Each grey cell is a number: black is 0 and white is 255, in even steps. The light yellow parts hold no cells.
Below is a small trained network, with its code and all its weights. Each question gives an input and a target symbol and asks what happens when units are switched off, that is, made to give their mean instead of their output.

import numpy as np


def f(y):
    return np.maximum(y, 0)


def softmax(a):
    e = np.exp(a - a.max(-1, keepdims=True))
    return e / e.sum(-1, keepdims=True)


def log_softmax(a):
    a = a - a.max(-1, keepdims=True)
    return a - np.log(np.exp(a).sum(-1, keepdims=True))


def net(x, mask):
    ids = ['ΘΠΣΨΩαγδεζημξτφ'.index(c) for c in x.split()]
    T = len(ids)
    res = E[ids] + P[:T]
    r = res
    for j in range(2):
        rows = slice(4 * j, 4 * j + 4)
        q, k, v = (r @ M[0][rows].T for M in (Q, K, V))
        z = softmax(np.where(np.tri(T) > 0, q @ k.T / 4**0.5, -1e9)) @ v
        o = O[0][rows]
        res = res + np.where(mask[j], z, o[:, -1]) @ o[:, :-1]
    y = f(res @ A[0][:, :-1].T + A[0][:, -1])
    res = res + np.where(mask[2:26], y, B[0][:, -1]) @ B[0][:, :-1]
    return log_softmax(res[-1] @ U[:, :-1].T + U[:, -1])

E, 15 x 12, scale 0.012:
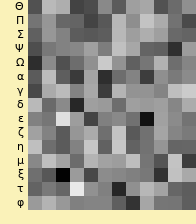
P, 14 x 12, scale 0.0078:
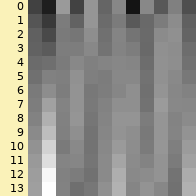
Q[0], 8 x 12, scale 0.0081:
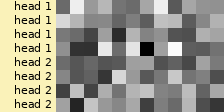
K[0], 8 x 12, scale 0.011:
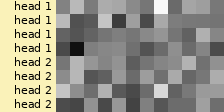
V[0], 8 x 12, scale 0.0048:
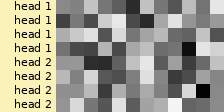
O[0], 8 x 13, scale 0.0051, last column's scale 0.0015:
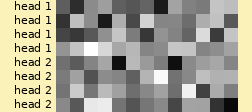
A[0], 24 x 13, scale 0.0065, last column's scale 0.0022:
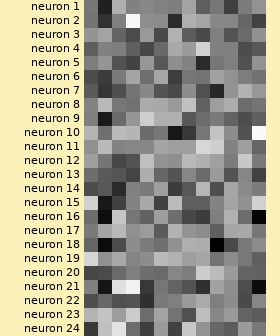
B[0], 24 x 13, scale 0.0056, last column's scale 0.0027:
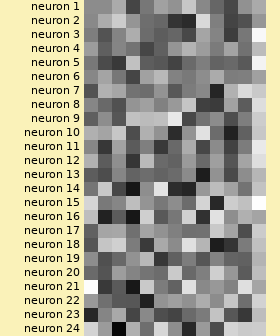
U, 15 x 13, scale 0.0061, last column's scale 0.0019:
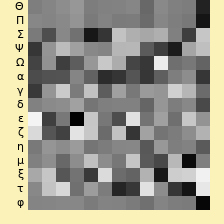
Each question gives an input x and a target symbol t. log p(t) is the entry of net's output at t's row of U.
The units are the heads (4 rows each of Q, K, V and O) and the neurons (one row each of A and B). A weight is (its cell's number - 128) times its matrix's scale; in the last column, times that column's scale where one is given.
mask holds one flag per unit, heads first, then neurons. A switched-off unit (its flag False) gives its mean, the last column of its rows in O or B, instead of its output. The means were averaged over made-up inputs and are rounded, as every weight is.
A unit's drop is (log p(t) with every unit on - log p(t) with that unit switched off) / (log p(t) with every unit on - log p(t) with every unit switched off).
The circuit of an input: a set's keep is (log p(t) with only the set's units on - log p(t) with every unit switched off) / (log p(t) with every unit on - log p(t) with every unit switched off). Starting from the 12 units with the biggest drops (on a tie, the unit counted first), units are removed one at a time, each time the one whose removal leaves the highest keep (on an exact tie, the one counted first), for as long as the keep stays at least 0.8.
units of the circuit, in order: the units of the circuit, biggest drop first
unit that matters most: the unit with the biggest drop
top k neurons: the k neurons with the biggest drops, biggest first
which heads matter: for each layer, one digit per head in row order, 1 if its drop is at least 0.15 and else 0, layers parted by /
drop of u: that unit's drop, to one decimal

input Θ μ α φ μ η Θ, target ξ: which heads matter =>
00
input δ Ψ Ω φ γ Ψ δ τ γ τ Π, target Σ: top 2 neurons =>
[neuron 4; neuron 22]
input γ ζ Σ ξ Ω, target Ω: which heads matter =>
00
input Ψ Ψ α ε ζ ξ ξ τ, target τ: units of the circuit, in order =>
[neuron 2]
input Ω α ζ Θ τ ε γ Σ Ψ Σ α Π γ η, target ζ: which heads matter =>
10
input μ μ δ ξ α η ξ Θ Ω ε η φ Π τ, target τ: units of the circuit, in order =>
[neuron 2; neuron 10]
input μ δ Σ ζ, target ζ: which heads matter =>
00
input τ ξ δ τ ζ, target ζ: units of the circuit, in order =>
[neuron 15; neuron 9; head 2]
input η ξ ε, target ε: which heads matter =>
10
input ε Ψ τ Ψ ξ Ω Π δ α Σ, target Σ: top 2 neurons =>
[neuron 4; neuron 22]
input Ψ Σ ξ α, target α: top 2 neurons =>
[neuron 5; neuron 13]
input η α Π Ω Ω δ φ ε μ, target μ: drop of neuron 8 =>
0.3
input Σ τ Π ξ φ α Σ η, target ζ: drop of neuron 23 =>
0.0
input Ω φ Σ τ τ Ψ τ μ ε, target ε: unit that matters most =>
neuron 21
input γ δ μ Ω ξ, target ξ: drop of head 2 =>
0.1
